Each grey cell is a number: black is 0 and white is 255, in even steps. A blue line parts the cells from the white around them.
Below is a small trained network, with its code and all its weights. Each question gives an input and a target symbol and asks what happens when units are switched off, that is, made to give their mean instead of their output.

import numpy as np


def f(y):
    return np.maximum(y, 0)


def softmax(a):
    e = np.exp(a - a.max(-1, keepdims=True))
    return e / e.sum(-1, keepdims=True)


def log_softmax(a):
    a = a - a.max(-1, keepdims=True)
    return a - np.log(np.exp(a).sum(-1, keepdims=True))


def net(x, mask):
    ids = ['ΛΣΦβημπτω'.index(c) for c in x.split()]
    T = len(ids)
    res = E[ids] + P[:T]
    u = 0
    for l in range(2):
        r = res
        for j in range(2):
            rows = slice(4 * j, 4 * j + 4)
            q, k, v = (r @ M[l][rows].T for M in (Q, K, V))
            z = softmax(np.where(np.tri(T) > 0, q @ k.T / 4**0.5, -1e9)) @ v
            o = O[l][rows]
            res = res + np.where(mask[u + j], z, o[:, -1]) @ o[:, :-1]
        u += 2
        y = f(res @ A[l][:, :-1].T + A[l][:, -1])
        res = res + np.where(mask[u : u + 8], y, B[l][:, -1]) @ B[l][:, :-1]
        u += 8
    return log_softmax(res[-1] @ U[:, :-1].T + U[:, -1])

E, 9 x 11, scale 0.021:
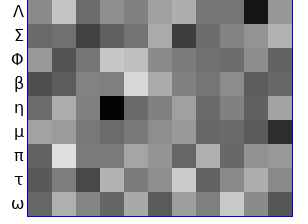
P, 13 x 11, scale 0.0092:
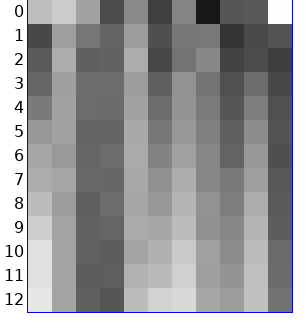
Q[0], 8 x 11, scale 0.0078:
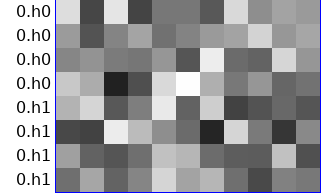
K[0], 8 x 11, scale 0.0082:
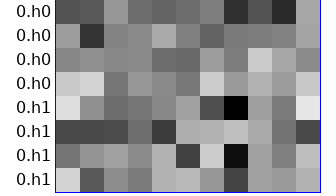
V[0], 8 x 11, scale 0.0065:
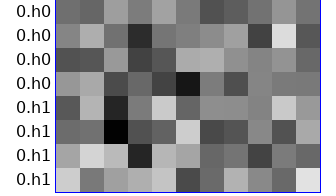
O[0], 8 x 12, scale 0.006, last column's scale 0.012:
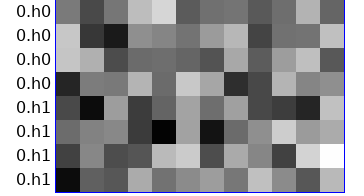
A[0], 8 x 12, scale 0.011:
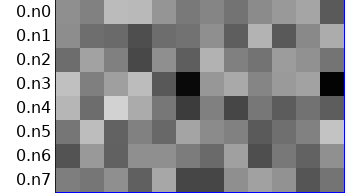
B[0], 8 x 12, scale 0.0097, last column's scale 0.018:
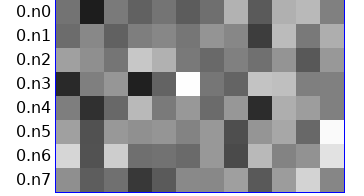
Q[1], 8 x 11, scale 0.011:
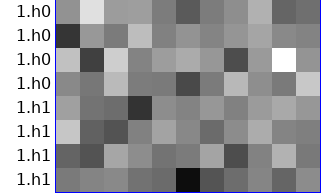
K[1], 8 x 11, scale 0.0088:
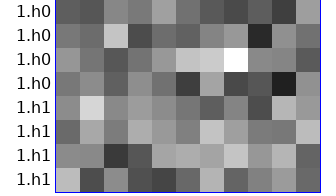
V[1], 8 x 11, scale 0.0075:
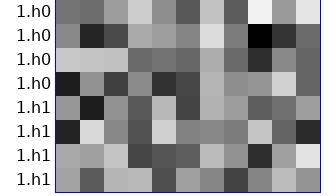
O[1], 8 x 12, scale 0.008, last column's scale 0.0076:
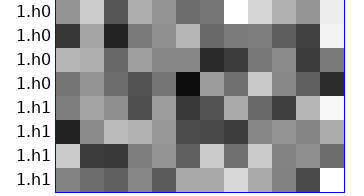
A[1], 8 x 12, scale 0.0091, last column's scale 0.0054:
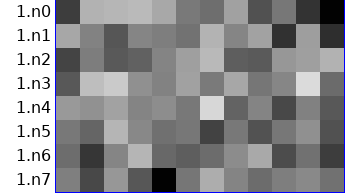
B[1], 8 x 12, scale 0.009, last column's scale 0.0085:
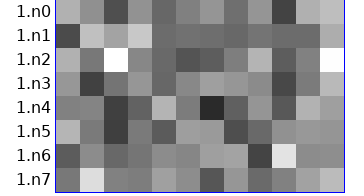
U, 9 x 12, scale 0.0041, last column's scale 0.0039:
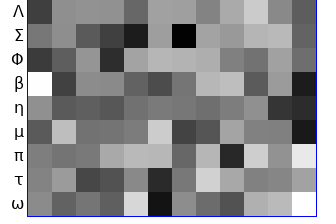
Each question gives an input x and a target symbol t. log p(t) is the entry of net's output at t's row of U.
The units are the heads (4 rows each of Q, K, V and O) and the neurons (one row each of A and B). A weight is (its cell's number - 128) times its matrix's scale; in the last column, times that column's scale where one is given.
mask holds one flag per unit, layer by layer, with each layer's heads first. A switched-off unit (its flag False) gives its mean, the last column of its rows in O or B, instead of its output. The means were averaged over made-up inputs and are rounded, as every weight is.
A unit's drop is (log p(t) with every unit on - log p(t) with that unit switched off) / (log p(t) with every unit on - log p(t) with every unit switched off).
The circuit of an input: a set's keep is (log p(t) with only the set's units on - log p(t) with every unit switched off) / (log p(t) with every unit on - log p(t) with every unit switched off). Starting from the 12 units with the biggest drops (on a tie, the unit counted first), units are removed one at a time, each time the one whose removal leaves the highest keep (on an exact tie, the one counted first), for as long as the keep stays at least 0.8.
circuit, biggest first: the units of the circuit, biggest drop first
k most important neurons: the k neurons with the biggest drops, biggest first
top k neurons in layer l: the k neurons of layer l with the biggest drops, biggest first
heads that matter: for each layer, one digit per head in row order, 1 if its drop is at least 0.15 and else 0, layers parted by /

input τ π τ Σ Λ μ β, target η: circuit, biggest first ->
(1.h0 0.h1)
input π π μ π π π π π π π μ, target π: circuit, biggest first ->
(1.h0 0.n6 0.n1)
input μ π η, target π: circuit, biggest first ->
(1.h0 0.h1 0.n2 0.n1)
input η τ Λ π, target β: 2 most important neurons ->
(0.n6 0.n1)
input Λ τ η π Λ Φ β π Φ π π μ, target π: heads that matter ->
00 / 11
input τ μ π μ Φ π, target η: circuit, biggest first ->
(0.h1 1.h0 1.h1)
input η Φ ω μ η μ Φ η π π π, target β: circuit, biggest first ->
(0.n6 1.h1 0.h0)
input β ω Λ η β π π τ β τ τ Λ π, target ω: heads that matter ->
10 / 11
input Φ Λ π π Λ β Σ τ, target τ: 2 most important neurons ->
(0.n6 1.n0)
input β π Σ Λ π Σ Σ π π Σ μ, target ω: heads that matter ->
10 / 01
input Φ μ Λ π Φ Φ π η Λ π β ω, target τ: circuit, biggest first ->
(0.h1 1.h0 0.n6)
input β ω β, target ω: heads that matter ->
00 / 11
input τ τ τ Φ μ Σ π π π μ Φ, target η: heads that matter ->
01 / 10
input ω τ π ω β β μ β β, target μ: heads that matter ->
11 / 11
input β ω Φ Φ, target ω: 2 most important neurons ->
(0.n6 0.n7)
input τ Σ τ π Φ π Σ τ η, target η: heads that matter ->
01 / 10
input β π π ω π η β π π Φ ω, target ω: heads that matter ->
10 / 11
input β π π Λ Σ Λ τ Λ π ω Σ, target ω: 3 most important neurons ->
(0.n6 0.n5 0.n1)
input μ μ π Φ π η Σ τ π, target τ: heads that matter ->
00 / 10
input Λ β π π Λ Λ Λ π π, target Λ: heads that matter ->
11 / 01
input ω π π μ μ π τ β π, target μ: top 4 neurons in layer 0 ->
(0.n6 0.n5 0.n2 0.n7)
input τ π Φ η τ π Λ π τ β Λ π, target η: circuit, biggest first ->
(0.h1 1.h0 0.n6 1.h1)
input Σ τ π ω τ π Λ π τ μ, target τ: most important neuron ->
(1.n7)
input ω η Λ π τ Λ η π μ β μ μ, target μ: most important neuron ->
(0.n6)
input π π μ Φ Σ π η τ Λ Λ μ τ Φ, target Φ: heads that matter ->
01 / 10
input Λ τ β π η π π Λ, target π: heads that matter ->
10 / 11
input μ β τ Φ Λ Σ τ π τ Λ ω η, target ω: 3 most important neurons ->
(0.n6 0.n1 0.n5)
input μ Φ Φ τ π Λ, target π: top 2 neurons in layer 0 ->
(0.n1 0.n5)
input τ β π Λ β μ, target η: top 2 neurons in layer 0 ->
(0.n6 0.n4)
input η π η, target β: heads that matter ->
11 / 01
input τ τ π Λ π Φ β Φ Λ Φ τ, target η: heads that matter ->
01 / 10
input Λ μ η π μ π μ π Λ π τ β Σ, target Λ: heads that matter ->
11 / 11
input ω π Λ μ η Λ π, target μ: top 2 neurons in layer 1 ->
(1.n0 1.n2)
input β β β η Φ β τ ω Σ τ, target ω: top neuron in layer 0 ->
(0.n5)
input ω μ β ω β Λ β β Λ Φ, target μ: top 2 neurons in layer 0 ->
(0.n6 0.n5)
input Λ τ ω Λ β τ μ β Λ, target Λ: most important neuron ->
(0.n6)
